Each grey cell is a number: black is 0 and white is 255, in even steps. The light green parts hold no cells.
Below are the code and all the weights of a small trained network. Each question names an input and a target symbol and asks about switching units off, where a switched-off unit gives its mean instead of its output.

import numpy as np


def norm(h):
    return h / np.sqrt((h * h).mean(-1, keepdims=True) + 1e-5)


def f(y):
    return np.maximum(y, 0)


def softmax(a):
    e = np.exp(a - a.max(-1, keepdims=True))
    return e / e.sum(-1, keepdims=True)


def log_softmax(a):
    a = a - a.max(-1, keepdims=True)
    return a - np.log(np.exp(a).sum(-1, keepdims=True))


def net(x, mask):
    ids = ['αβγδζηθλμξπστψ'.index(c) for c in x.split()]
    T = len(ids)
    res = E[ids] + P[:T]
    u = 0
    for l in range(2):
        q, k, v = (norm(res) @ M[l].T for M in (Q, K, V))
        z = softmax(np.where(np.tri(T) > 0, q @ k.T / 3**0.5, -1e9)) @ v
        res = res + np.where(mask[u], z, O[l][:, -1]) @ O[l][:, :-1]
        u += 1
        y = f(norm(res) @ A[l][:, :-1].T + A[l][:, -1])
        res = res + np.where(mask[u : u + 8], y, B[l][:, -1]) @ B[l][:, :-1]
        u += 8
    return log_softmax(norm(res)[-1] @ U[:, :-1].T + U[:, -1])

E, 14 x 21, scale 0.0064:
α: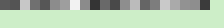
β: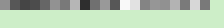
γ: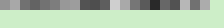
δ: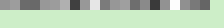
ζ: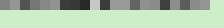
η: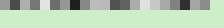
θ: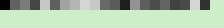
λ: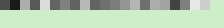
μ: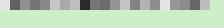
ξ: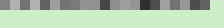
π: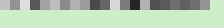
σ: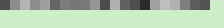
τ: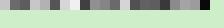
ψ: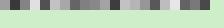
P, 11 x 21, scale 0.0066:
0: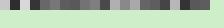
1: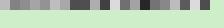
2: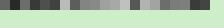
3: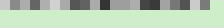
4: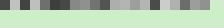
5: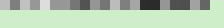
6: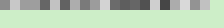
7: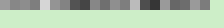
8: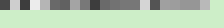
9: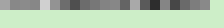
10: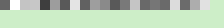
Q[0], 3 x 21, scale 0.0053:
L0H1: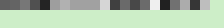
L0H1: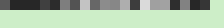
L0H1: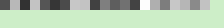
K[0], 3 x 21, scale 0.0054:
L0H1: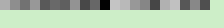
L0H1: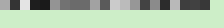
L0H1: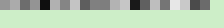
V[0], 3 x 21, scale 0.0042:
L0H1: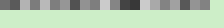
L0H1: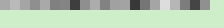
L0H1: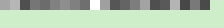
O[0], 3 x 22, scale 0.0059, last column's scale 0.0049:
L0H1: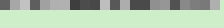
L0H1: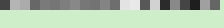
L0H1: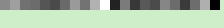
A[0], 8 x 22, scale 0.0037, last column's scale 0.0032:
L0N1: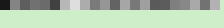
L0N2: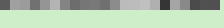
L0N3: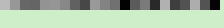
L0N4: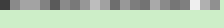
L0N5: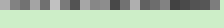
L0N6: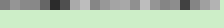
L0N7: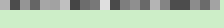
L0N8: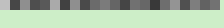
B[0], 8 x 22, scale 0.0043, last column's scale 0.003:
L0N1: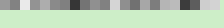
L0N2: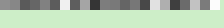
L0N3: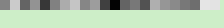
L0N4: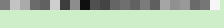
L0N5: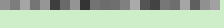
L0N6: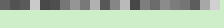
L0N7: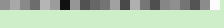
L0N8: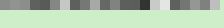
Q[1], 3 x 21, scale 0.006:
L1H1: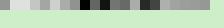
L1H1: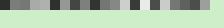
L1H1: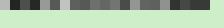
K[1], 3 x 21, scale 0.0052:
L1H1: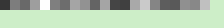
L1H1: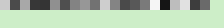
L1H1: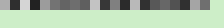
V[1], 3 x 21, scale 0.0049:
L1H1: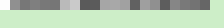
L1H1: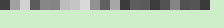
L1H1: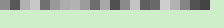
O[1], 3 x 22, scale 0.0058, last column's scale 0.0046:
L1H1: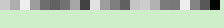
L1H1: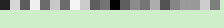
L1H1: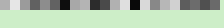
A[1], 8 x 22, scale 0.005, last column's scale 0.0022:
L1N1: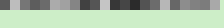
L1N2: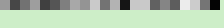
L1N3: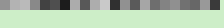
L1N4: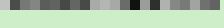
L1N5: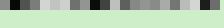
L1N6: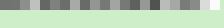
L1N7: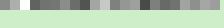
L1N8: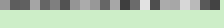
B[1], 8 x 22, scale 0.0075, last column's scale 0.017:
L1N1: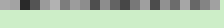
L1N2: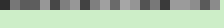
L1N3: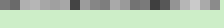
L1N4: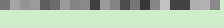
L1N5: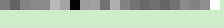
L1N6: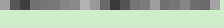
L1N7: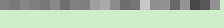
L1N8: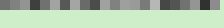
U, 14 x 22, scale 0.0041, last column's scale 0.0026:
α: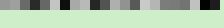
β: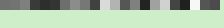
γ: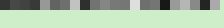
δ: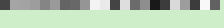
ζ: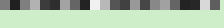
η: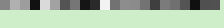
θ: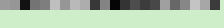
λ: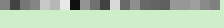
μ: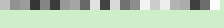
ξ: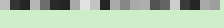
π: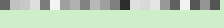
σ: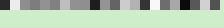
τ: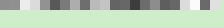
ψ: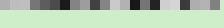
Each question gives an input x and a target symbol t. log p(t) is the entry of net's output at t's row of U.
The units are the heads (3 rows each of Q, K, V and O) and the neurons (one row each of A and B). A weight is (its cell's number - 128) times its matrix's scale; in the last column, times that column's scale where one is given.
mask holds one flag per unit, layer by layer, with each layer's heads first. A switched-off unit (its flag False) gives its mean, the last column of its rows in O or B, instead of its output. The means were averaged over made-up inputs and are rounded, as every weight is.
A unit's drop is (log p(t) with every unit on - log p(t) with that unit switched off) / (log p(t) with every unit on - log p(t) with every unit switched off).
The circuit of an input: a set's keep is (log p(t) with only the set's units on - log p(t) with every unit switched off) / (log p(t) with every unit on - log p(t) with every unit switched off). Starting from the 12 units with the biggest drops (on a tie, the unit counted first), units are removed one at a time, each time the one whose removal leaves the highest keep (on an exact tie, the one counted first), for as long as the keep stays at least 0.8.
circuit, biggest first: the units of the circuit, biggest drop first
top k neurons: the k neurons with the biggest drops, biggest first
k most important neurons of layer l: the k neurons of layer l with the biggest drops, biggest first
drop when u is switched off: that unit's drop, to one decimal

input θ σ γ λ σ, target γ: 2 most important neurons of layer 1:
(L1N2, L1N8)
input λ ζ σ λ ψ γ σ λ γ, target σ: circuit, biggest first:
(L0H1, L1N5)
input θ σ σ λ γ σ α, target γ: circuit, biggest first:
(L0H1, L1N2)
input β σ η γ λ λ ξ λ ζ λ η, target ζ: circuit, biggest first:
(L1H1, L0H1, L1N5)
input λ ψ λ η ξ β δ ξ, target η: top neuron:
(L1N5)
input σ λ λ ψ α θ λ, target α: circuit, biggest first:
(L1H1, L1N8, L0H1)
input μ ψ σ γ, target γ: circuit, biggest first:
(L0H1, L1H1, L1N2)
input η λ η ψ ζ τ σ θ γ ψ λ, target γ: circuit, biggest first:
(L0H1, L1N2, L1H1)
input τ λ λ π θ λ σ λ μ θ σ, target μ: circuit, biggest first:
(L1H1, L1N5)
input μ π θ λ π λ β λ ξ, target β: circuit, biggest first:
(L1N4, L1H1, L0H1, L1N8)
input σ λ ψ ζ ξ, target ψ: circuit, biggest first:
(L1H1, L0H1)
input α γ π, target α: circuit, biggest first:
(L1H1, L1N8)
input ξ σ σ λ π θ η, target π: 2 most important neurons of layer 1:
(L1N7, L1N5)
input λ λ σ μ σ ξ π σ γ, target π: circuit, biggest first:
(L1H1)
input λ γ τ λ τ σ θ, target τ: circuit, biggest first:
(L1H1, L1N3, L0H1, L1N5)
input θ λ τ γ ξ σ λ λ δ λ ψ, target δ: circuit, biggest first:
(L0H1, L1N3)
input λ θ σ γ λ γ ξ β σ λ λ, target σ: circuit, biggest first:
(L0H1, L1N5)
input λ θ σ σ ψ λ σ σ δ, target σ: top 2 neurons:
(L1N5, L0N2)
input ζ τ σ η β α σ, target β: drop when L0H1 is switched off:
0.3
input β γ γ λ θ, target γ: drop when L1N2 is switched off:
0.2
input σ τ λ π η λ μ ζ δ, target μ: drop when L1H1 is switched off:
0.8
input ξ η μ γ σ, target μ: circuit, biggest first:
(L1H1)
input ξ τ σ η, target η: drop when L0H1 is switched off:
0.7
